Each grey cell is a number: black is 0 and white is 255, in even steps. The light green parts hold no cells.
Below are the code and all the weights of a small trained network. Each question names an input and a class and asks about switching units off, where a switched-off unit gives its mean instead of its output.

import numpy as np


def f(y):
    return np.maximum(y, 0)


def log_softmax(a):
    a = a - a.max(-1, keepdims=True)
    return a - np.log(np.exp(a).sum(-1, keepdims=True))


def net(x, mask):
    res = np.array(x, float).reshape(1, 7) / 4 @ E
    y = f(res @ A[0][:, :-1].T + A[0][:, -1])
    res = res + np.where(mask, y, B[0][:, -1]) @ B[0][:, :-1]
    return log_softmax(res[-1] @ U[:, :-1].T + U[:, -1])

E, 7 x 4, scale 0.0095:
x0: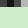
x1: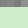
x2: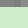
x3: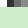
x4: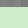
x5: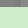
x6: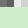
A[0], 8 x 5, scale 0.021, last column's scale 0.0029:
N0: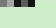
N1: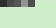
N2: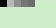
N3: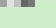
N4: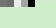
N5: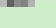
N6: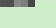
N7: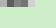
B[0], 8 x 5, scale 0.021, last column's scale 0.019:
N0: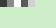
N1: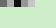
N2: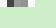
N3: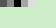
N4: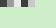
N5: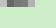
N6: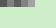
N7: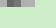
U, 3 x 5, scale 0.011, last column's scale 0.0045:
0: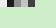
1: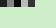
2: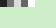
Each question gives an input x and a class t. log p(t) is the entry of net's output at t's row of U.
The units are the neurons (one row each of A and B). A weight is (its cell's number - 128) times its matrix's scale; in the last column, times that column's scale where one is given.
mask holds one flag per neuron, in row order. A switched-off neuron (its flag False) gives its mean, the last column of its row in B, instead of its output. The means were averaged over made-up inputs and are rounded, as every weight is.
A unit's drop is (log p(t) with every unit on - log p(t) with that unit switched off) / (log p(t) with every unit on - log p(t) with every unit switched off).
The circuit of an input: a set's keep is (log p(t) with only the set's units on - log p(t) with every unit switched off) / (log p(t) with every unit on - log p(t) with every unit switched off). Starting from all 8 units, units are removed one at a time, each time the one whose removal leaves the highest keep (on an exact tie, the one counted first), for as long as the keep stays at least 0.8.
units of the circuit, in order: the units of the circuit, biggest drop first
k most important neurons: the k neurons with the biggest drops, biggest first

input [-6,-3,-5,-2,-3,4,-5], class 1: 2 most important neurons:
N3; N4
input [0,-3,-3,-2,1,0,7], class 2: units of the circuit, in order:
N4
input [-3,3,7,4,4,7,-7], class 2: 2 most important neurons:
N0; N2
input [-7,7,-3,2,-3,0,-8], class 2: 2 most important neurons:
N0; N1
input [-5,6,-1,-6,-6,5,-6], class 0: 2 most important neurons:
N2; N4
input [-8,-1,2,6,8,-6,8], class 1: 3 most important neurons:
N3; N2; N0
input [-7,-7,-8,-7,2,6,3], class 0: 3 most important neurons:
N2; N1; N6
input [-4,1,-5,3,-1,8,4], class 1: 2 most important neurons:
N2; N0
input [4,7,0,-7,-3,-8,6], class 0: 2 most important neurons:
N2; N0
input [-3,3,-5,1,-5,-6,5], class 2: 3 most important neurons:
N4; N1; N2
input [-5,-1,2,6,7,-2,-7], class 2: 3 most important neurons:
N0; N2; N1
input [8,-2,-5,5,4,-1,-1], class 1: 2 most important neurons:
N2; N1
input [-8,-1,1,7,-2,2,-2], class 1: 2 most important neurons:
N3; N2
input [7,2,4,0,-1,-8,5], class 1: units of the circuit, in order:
N1
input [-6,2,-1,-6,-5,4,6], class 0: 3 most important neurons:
N2; N0; N1
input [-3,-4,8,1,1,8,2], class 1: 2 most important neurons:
N2; N0
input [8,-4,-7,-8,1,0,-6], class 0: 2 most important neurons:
N2; N3
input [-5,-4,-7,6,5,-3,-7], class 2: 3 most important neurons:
N0; N2; N1
